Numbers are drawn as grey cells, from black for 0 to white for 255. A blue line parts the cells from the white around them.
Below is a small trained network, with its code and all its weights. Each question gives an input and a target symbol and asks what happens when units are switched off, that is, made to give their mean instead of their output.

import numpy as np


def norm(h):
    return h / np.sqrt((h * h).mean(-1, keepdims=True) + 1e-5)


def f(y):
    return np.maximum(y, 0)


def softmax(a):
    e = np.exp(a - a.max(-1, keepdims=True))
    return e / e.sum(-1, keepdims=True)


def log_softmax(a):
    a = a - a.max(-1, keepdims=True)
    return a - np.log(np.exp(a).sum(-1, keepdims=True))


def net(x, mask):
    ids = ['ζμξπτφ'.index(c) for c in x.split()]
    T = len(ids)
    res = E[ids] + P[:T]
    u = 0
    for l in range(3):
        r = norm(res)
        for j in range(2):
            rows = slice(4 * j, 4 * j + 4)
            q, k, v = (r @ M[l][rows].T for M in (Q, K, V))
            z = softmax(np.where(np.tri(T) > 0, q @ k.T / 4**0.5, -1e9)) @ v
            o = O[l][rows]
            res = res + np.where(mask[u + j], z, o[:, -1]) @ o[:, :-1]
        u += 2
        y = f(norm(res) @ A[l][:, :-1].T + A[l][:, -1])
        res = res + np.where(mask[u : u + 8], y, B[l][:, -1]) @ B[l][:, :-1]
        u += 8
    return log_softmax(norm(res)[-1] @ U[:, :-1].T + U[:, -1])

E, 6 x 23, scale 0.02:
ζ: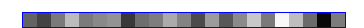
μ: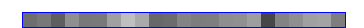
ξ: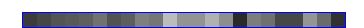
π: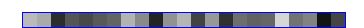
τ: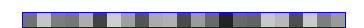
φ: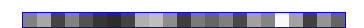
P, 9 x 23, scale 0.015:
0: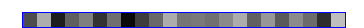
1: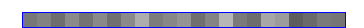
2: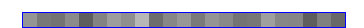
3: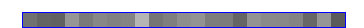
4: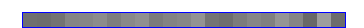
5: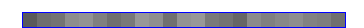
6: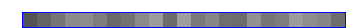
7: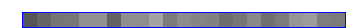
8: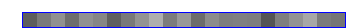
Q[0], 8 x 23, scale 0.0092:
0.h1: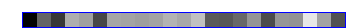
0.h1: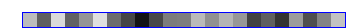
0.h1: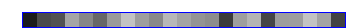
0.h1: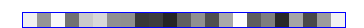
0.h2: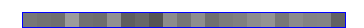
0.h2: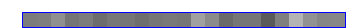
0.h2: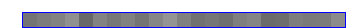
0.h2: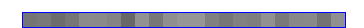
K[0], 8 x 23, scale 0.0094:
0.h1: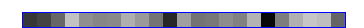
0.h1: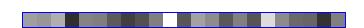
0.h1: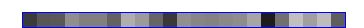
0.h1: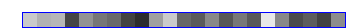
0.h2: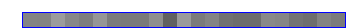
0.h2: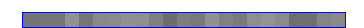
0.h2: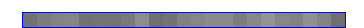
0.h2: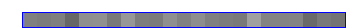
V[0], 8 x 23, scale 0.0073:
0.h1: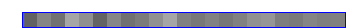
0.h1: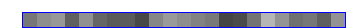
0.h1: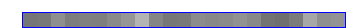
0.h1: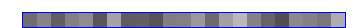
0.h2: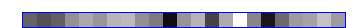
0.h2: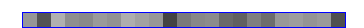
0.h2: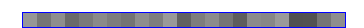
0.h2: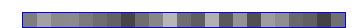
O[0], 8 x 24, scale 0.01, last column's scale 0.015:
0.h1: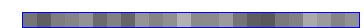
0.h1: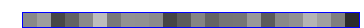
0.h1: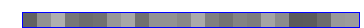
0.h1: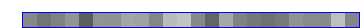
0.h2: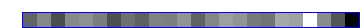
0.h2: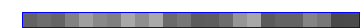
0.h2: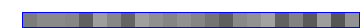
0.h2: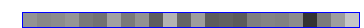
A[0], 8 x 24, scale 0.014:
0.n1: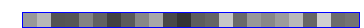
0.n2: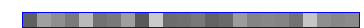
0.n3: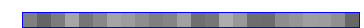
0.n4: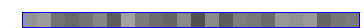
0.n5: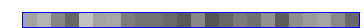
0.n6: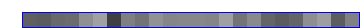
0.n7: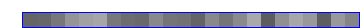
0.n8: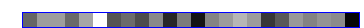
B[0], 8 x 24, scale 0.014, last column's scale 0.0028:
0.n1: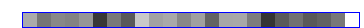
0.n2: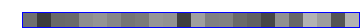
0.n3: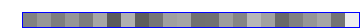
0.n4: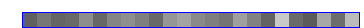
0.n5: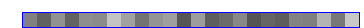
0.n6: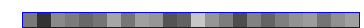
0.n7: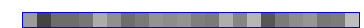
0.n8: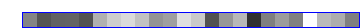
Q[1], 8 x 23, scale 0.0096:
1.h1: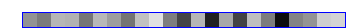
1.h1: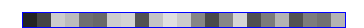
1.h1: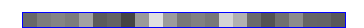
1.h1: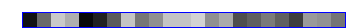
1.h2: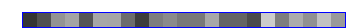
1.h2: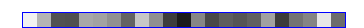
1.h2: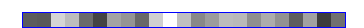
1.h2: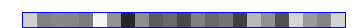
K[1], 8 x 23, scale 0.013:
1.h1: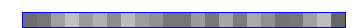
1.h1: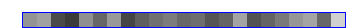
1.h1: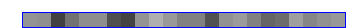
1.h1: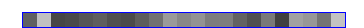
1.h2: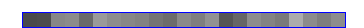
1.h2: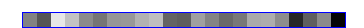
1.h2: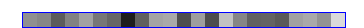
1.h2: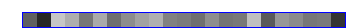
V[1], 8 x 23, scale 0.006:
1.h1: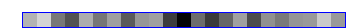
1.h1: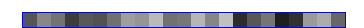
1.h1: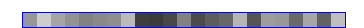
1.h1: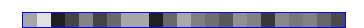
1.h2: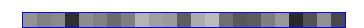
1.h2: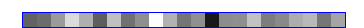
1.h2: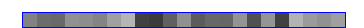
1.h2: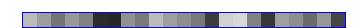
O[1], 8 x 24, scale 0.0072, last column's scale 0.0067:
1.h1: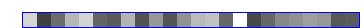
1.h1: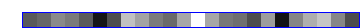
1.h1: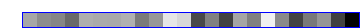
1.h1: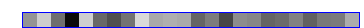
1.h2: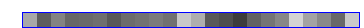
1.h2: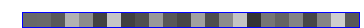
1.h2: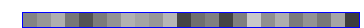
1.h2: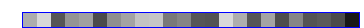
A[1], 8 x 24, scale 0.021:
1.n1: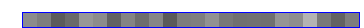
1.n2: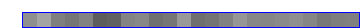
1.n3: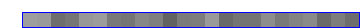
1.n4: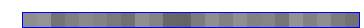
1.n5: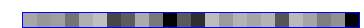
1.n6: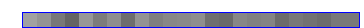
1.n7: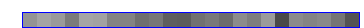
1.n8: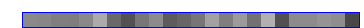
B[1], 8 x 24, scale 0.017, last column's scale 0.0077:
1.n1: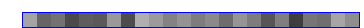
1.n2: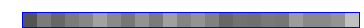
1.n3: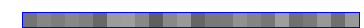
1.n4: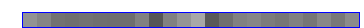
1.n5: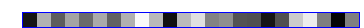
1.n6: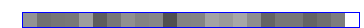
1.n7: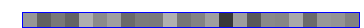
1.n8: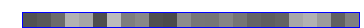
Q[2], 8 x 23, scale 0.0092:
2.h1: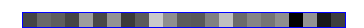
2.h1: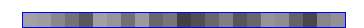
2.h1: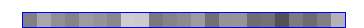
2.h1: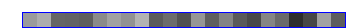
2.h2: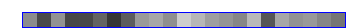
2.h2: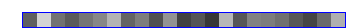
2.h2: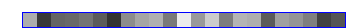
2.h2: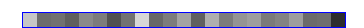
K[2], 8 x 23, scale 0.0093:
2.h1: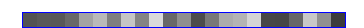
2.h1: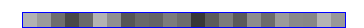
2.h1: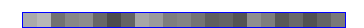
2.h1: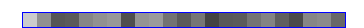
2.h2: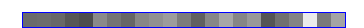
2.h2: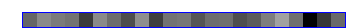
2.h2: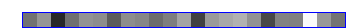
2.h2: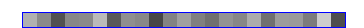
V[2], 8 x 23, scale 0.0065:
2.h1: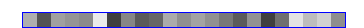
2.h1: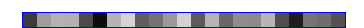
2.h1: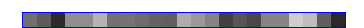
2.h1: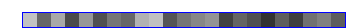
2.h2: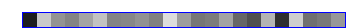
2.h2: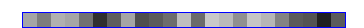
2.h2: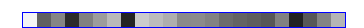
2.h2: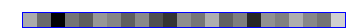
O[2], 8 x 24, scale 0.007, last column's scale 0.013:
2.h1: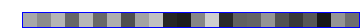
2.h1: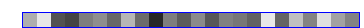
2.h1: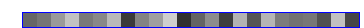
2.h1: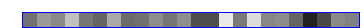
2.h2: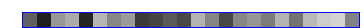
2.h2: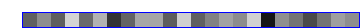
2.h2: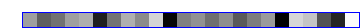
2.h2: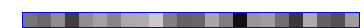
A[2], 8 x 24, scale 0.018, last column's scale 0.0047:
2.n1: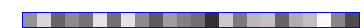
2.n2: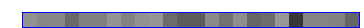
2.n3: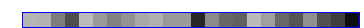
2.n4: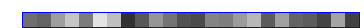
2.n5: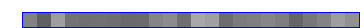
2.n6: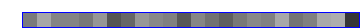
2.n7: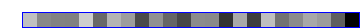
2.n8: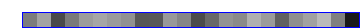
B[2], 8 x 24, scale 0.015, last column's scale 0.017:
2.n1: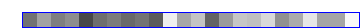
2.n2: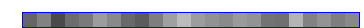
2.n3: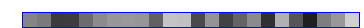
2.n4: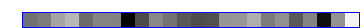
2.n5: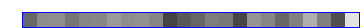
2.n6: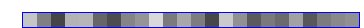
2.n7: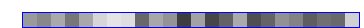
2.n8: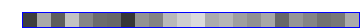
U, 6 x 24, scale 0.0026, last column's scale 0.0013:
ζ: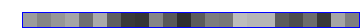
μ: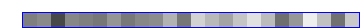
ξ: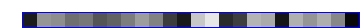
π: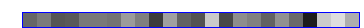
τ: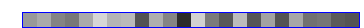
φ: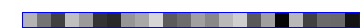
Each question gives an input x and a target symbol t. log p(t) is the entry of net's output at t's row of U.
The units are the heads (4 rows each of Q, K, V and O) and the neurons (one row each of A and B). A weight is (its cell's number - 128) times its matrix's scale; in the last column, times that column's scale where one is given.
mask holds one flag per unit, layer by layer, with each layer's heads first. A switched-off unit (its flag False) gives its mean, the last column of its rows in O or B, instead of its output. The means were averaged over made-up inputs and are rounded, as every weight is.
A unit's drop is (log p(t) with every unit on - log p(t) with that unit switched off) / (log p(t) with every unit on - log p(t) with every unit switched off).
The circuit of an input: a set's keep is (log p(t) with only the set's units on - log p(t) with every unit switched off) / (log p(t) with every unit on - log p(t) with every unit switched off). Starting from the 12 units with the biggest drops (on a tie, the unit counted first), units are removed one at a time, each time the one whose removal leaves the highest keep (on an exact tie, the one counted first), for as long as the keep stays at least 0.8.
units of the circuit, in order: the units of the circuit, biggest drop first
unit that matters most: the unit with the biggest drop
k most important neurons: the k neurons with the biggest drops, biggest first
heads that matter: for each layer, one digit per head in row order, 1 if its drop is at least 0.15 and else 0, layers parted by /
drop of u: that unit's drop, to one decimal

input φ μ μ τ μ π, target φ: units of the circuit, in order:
(0.h1 1.h2 1.h1)
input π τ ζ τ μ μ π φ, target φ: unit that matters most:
2.n6
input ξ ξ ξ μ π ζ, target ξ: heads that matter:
10 / 00 / 00
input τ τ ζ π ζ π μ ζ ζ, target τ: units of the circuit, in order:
(0.h1 1.h1 2.n7 2.h2)
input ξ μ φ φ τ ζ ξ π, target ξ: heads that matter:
10 / 10 / 00
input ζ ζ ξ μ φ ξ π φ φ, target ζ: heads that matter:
10 / 00 / 00
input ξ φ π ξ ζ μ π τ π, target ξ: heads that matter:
10 / 11 / 00
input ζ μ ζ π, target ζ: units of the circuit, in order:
(1.h1 2.n4 1.h2)
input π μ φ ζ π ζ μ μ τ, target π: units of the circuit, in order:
(2.n3 1.h1)
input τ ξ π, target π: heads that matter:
10 / 00 / 00
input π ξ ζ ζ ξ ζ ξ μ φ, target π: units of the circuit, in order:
(0.h1 2.n3 1.h1)
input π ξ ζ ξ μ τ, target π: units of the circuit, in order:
(1.h1 2.n3)
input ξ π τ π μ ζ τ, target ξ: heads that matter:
10 / 01 / 00
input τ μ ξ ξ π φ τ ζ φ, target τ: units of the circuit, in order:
(0.h1 1.h1 2.n7 2.h2)
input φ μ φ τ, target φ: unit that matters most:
1.h2
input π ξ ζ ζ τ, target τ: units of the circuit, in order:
(0.h1 2.n7)
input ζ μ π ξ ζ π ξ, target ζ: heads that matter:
10 / 10 / 00
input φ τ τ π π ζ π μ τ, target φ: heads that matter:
10 / 01 / 10
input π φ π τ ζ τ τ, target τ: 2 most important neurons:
(2.n7 0.n5)
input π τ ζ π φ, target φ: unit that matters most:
0.n1
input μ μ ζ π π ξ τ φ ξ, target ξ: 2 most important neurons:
(0.n3 2.n4)
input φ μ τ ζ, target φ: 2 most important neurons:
(0.n1 2.n1)
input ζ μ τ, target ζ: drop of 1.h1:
0.2
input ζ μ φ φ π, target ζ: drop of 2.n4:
0.2
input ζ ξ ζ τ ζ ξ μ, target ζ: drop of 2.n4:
0.2
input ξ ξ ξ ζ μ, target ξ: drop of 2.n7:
0.1
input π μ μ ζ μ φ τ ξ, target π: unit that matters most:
0.h1
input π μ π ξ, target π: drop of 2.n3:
0.4
